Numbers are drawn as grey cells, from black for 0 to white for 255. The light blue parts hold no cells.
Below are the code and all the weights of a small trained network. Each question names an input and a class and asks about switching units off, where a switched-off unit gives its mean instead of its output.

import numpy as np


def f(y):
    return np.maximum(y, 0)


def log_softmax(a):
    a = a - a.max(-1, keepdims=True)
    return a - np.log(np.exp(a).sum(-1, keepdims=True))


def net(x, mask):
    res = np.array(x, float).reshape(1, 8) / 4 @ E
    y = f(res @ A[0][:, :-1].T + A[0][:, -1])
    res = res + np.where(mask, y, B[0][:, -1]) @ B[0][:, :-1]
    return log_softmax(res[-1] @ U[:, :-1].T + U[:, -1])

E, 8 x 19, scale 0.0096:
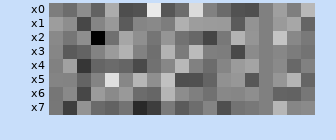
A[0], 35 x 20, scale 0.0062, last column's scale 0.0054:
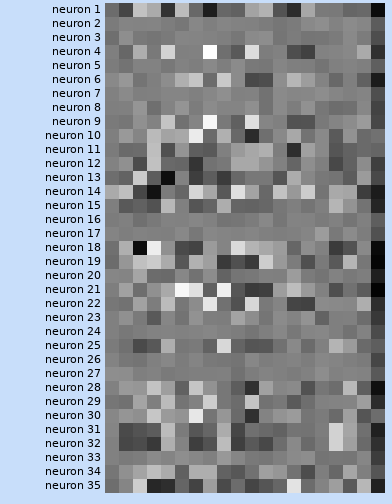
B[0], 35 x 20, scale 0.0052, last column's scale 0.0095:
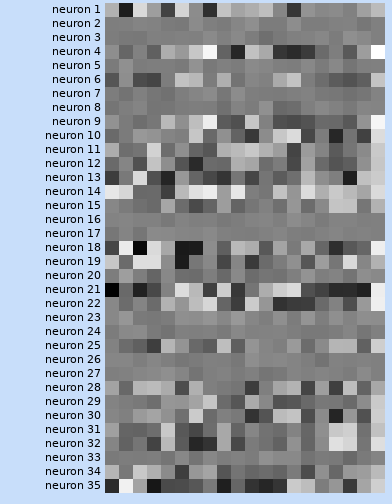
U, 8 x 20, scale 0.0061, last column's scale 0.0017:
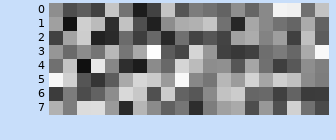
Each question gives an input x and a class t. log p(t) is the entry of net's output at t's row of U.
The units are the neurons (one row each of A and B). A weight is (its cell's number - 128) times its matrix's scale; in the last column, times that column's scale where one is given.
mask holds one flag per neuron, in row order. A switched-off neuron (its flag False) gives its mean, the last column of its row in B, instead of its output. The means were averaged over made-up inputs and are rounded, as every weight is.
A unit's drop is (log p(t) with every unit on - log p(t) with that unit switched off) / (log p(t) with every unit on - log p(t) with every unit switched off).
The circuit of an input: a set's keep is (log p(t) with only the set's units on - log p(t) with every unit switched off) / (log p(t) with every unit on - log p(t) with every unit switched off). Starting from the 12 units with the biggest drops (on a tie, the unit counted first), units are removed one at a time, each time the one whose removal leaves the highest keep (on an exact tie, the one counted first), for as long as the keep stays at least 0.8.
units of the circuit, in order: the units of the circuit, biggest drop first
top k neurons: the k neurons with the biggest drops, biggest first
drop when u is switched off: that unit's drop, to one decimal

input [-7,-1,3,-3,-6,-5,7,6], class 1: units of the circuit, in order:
(neuron 1)
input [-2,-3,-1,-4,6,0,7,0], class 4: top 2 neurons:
(neuron 18; neuron 12)
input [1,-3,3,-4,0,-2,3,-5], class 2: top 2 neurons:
(neuron 35; neuron 21)
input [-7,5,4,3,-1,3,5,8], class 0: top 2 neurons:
(neuron 32; neuron 31)
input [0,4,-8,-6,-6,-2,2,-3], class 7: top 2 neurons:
(neuron 19; neuron 28)
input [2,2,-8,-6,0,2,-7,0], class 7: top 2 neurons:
(neuron 19; neuron 28)
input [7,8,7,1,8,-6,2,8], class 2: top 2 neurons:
(neuron 35; neuron 13)
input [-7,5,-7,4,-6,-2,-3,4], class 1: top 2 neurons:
(neuron 1; neuron 11)
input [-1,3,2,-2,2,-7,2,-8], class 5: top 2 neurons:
(neuron 14; neuron 21)
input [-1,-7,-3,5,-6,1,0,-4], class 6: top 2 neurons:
(neuron 21; neuron 10)
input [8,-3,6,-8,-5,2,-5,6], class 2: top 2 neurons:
(neuron 35; neuron 13)
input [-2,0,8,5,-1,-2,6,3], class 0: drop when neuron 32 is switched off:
0.1
